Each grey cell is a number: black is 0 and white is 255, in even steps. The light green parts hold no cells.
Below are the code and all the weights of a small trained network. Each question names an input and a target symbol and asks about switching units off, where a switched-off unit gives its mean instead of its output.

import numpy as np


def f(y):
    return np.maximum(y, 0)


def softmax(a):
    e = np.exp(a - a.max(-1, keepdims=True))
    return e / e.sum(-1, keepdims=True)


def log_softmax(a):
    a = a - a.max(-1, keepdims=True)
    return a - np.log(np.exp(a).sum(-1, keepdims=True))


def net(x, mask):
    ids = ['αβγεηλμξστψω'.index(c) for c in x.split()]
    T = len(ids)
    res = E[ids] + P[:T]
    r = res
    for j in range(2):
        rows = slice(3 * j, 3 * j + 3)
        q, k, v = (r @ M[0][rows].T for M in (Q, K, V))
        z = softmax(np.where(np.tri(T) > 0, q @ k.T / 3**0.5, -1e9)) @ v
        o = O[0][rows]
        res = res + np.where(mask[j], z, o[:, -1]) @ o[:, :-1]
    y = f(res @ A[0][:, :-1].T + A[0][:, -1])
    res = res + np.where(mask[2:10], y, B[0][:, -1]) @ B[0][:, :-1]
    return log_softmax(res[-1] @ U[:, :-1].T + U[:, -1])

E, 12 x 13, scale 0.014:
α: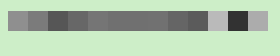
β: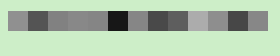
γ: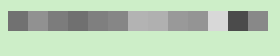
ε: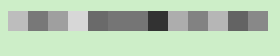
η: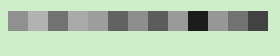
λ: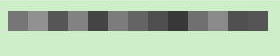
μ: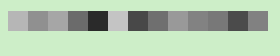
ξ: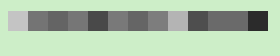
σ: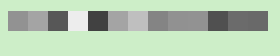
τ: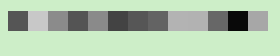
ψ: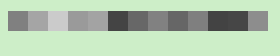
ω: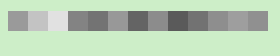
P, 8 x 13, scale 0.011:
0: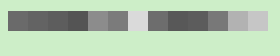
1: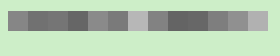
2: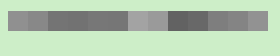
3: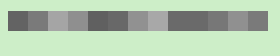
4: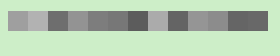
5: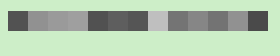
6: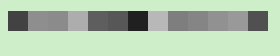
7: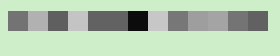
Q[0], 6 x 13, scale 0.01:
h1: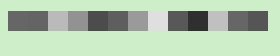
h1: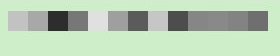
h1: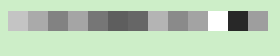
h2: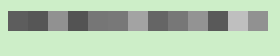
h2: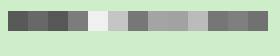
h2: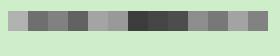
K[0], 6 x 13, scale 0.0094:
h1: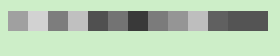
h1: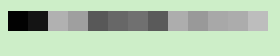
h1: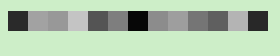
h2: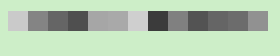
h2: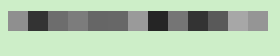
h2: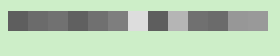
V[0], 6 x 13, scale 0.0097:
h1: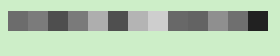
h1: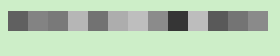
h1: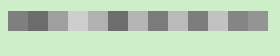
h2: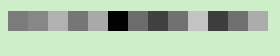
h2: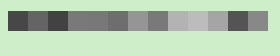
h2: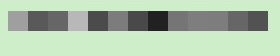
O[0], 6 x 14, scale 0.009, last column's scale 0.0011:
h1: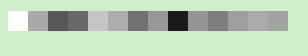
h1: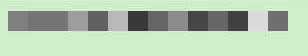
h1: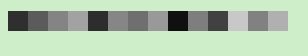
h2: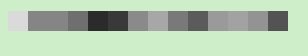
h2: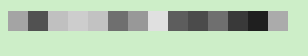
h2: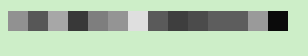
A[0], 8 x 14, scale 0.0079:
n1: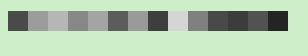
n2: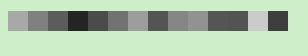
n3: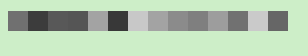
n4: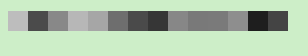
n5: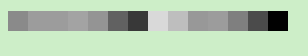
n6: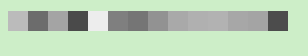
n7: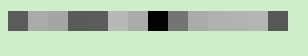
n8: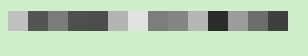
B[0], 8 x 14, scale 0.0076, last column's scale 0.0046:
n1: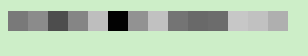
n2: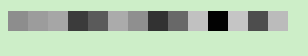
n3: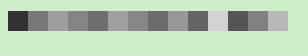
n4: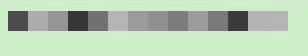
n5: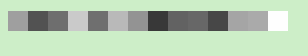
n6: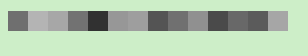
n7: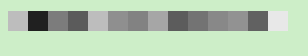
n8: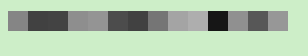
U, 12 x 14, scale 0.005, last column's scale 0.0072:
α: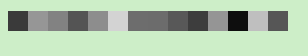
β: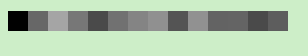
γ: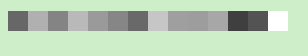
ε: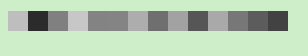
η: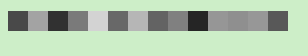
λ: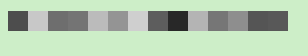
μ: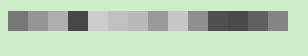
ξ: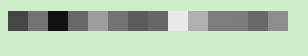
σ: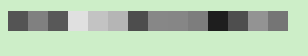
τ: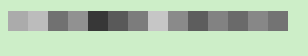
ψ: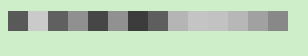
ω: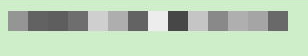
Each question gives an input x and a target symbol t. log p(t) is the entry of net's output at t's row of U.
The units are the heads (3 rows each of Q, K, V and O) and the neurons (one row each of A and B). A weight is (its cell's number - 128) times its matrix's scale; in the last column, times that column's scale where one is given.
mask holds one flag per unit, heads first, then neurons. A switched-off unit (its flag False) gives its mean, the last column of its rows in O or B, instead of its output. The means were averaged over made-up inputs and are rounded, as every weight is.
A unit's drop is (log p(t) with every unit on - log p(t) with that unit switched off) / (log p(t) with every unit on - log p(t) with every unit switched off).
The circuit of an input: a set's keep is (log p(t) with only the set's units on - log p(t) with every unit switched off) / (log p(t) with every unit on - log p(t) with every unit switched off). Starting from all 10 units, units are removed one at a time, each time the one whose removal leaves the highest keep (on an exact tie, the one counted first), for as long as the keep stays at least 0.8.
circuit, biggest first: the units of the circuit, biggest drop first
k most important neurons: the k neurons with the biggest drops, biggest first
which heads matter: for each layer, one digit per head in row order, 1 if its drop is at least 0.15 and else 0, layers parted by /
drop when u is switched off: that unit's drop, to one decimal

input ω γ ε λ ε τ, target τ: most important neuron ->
(n1)
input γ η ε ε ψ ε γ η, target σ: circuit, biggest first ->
(h2; n5)
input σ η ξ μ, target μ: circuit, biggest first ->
(h2; h1; n2)
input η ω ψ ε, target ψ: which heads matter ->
01
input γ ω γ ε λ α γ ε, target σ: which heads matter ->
01
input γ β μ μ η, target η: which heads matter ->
11
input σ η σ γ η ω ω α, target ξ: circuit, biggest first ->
(h2; h1)
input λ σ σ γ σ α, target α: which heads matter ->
10
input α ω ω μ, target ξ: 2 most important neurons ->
(n7; n1)
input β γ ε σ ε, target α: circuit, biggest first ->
(h1; h2)
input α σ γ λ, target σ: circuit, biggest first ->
(h2; h1)
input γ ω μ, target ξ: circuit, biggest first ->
(h1; h2)
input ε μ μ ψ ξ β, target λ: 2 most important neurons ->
(n2; n6)
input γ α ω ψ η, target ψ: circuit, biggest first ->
(h2)
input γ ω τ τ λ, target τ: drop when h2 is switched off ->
1.0
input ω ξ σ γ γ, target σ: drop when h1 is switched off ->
0.2
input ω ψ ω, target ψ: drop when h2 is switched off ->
0.9
